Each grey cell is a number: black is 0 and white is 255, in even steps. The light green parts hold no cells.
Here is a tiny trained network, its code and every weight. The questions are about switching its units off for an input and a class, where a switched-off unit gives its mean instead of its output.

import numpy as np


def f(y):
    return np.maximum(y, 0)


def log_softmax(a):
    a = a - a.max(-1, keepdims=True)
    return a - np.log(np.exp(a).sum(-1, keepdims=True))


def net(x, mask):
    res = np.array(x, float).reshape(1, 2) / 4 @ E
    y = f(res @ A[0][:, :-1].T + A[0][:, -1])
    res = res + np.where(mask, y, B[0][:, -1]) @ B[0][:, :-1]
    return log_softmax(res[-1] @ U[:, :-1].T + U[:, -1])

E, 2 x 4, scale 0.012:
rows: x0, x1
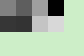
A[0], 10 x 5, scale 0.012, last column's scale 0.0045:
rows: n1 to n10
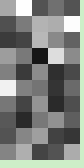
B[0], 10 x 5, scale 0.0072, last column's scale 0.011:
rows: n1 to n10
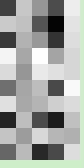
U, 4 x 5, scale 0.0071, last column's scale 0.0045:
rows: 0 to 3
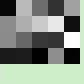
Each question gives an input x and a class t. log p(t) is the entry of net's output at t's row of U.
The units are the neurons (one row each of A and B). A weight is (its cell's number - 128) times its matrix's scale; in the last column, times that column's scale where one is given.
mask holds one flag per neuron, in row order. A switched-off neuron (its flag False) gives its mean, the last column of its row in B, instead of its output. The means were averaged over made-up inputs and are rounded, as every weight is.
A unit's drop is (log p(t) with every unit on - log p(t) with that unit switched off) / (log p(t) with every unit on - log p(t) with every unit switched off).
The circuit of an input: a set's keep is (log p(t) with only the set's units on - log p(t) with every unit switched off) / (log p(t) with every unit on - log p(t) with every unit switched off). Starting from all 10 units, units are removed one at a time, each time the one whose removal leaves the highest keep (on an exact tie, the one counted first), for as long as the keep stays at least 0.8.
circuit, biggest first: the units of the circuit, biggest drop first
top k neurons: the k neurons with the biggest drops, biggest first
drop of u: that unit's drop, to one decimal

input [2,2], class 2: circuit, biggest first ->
(n1, n6, n4)
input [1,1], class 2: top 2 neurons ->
(n1, n6)
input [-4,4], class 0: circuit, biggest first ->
(n5)
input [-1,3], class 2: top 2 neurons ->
(n1, n6)
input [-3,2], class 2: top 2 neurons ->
(n5, n7)
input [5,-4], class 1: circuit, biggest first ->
(n5, n7)
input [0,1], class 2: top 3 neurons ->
(n1, n6, n3)
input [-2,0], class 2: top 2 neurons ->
(n5, n7)
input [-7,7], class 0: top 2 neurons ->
(n8, n2)
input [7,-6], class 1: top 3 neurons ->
(n5, n7, n9)
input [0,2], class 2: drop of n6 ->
0.3
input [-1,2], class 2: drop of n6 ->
0.2
